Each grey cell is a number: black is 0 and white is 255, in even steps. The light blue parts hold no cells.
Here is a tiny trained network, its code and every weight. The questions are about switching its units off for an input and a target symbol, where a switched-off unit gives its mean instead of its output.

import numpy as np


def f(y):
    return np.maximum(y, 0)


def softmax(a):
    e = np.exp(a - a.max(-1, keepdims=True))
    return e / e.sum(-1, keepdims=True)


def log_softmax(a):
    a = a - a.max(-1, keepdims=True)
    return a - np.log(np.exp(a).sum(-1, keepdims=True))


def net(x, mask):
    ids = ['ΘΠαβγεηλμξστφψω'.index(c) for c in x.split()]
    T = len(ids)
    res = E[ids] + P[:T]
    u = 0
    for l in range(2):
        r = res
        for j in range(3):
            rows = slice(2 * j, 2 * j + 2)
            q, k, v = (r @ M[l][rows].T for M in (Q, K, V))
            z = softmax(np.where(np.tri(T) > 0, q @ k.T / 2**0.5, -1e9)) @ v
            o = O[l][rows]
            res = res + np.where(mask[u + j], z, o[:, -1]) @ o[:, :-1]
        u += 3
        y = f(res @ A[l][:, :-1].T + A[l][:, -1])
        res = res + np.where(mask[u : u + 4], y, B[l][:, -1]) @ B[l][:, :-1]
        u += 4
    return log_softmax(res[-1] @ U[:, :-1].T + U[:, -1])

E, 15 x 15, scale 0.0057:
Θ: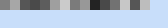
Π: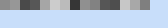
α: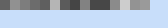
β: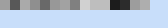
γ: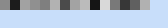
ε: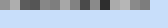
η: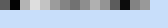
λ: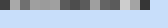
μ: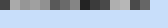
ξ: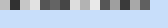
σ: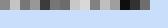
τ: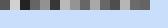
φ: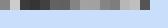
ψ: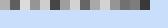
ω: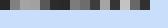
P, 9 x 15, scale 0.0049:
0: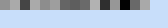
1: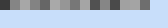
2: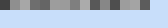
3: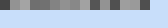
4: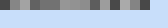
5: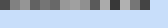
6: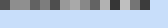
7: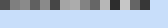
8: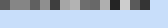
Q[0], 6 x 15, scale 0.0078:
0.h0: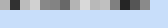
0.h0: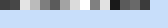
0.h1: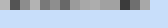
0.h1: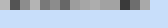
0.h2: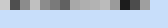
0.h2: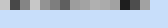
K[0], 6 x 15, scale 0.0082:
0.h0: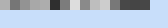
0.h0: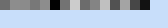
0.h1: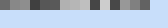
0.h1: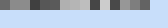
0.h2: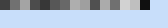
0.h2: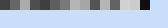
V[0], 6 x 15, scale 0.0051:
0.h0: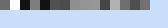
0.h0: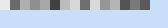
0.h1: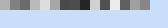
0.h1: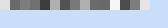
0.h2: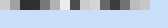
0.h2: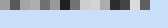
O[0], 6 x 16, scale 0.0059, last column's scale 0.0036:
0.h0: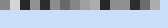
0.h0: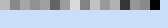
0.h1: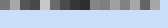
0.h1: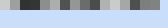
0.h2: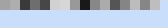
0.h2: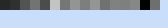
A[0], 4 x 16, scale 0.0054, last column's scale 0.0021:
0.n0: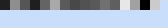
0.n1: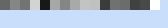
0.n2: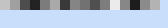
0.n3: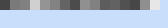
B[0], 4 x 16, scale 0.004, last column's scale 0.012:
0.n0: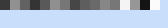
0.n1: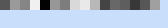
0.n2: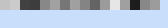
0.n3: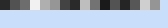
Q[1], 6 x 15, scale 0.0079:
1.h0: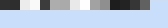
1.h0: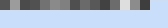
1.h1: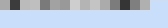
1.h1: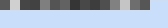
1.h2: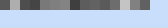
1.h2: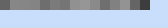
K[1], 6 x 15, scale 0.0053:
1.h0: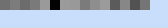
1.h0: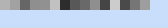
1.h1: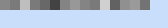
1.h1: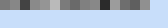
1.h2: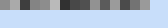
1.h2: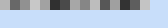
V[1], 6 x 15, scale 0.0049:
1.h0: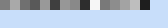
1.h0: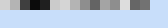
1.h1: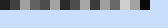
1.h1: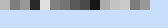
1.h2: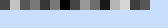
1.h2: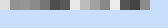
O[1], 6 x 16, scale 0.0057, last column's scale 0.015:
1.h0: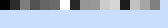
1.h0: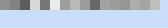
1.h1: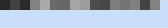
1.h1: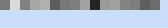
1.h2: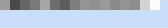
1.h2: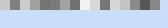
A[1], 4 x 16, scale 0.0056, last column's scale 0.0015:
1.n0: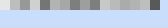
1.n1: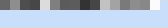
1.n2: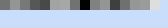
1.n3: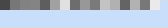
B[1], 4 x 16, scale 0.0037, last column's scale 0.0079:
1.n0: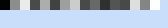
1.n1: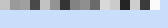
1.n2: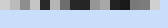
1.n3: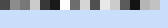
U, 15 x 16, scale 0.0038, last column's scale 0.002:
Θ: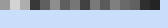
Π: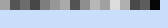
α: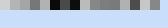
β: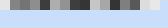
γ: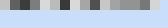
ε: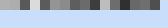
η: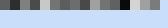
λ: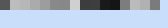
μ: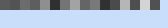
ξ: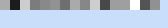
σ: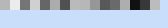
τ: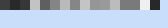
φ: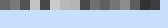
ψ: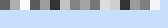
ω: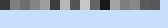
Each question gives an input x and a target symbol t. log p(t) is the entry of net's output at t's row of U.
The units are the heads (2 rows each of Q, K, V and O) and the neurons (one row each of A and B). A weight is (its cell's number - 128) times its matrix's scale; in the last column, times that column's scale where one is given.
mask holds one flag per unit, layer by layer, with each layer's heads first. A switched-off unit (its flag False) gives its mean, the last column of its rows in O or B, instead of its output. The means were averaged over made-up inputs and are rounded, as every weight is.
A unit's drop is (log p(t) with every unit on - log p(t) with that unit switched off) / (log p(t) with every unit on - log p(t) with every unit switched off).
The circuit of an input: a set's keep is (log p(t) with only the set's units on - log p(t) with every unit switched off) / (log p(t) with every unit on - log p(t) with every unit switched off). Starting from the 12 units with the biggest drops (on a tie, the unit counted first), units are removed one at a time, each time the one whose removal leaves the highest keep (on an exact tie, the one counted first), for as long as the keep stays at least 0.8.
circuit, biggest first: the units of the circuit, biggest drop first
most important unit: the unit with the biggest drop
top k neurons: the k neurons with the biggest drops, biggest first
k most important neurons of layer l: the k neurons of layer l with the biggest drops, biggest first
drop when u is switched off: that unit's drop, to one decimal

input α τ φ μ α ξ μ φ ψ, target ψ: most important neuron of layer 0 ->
0.n0
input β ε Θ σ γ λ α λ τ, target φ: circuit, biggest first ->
0.h2, 1.h2, 1.h1, 0.n0
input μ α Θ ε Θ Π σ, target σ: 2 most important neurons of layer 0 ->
0.n1, 0.n0
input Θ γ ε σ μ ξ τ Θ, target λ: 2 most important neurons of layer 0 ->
0.n2, 0.n0
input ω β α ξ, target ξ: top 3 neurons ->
0.n1, 0.n0, 1.n3
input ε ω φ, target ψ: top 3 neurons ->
1.n0, 0.n2, 1.n3
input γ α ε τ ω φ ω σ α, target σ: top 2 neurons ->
0.n0, 0.n2
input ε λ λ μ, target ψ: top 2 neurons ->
1.n0, 0.n2
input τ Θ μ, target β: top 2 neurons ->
1.n2, 0.n0
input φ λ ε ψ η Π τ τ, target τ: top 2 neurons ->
1.n3, 0.n2
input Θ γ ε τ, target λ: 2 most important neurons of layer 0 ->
0.n2, 0.n0
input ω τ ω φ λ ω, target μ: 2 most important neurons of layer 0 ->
0.n3, 0.n1
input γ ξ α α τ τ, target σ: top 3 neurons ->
0.n0, 0.n2, 1.n0
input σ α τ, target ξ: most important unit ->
1.h2
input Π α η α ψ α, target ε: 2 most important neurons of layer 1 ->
1.n2, 1.n3
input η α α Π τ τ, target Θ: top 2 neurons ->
0.n0, 0.n3
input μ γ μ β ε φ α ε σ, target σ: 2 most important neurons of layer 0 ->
0.n0, 0.n1
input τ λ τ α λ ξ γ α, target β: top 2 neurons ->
1.n2, 0.n0
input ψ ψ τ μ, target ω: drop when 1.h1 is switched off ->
0.2
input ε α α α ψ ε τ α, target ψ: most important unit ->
0.h1
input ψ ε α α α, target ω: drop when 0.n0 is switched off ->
0.3
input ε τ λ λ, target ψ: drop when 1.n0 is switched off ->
0.2
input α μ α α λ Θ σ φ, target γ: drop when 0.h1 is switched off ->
0.5
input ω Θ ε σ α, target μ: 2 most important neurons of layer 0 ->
0.n3, 0.n1
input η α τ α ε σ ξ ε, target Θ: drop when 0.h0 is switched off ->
0.2
